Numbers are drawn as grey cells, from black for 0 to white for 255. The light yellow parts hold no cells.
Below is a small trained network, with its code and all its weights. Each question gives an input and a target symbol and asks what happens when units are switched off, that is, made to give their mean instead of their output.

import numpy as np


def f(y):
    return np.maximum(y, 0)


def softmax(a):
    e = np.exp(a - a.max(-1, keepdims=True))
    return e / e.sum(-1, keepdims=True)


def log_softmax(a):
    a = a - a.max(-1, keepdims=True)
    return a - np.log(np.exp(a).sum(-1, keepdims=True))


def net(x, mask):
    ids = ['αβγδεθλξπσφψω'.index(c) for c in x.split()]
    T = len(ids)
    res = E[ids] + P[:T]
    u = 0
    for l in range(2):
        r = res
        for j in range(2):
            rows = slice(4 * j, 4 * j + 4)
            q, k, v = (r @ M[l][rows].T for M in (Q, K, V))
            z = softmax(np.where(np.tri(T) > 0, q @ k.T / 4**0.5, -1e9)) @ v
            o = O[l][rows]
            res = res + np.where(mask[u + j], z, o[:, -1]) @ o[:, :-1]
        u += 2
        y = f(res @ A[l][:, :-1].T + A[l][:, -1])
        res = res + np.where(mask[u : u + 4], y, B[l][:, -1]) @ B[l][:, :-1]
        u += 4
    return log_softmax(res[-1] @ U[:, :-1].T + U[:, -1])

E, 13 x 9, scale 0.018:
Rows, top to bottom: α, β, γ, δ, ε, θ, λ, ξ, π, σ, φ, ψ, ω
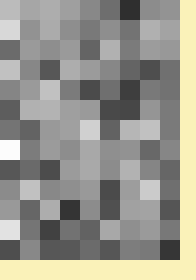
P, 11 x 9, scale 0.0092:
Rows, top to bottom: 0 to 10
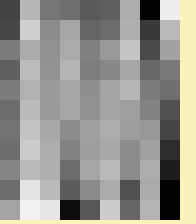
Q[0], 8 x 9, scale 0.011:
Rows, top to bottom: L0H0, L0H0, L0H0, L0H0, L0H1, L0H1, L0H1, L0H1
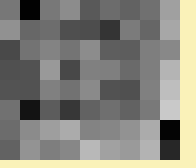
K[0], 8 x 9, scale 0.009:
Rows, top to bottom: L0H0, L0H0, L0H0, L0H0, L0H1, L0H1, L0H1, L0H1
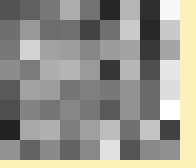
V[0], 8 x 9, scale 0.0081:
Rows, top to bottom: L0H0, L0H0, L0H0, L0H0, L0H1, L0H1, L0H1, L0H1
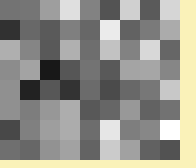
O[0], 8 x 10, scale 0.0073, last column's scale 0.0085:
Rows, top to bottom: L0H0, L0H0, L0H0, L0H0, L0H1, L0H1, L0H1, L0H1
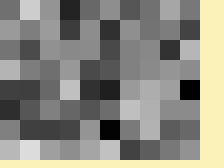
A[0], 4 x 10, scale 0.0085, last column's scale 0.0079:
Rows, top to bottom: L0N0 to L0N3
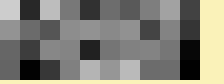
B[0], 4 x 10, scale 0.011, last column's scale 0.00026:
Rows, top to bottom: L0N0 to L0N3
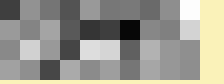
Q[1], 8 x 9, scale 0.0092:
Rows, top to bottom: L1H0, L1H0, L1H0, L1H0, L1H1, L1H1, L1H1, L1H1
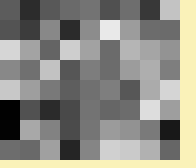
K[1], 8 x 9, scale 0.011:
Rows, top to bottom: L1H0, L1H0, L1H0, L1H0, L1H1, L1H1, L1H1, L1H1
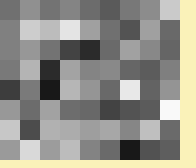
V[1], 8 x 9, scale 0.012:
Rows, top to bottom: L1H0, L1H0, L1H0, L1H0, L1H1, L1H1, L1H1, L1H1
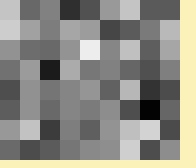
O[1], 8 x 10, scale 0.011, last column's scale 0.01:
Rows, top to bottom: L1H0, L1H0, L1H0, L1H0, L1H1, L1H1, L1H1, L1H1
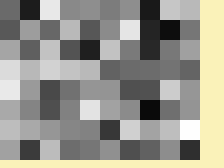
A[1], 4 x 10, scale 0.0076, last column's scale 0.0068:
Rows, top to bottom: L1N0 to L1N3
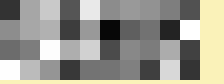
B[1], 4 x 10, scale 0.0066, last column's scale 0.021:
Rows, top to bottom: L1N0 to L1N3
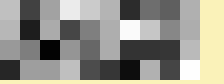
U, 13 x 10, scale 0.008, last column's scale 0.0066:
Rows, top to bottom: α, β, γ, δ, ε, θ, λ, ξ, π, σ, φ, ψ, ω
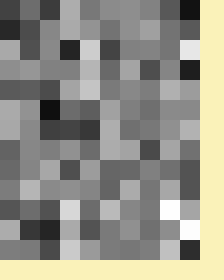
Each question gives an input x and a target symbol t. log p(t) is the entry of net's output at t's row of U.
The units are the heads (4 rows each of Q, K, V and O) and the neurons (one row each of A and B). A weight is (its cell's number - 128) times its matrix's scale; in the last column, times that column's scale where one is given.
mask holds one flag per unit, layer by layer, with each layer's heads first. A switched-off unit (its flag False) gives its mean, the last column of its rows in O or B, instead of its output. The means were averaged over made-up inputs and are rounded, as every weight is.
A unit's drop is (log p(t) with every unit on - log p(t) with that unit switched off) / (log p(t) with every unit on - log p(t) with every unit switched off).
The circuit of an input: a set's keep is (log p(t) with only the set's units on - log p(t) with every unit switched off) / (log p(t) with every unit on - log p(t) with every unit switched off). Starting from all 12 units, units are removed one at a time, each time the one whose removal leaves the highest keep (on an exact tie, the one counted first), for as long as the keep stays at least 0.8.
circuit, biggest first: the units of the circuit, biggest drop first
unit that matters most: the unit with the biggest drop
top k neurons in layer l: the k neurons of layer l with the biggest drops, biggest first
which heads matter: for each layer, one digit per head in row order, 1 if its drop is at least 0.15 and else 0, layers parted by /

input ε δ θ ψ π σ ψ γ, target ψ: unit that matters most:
L0H0
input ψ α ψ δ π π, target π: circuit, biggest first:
L0H1, L1N3, L1H0, L1H1
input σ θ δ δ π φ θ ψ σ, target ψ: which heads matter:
10 / 10
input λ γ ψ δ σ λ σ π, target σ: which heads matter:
11 / 11
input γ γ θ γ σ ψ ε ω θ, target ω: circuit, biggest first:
L1H0, L1N0, L1N2
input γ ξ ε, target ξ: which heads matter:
10 / 11
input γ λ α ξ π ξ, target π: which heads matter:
00 / 01
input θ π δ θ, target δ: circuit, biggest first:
L1H0, L1H1
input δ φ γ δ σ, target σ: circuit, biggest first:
L1H1, L0H0
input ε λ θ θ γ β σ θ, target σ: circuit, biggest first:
L1H1, L0H1
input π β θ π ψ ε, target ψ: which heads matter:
10 / 11
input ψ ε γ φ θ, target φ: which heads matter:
00 / 10
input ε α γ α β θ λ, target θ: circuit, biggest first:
L1H0, L1N3
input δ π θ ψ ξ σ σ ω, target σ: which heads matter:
01 / 01
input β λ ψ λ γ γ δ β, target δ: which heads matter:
11 / 11
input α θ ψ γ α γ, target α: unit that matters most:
L1H1
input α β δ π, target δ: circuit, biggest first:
L1H1, L1H0, L0H0, L0H1
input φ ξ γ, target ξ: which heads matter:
10 / 11
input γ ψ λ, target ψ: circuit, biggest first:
L1N2, L1H0
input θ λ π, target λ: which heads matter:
00 / 10
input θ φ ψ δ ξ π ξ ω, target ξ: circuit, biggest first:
L1H0
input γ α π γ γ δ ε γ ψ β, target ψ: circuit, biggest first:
L1N2, L0H0, L1H0
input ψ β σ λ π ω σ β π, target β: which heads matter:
10 / 01
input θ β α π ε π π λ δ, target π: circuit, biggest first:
L1N3, L1N2, L1H1
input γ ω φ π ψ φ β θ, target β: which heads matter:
10 / 11
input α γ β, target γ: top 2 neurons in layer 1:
L1N3, L1N2
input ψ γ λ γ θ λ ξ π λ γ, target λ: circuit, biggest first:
L1H0
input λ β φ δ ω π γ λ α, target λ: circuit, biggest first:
L1H0, L0H1
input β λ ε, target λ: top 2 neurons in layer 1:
L1N3, L1N0
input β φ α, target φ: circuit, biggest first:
L1H0, L0H0
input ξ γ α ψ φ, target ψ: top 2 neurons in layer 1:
L1N2, L1N3
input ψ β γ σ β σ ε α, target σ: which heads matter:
00 / 11
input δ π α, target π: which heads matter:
10 / 01
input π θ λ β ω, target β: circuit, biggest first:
L1H1
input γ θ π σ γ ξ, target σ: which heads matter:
10 / 01
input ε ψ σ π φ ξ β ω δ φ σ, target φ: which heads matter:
11 / 10
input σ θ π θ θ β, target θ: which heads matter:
10 / 11
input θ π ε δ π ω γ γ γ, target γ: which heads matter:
11 / 00
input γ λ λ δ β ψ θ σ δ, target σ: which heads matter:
01 / 01
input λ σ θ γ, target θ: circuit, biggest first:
L1H0
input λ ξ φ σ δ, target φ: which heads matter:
00 / 10
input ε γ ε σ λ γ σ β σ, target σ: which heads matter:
01 / 11
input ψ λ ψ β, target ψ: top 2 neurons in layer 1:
L1N2, L1N1
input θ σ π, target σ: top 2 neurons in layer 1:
L1N2, L1N0
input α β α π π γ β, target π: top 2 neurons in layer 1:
L1N3, L1N2
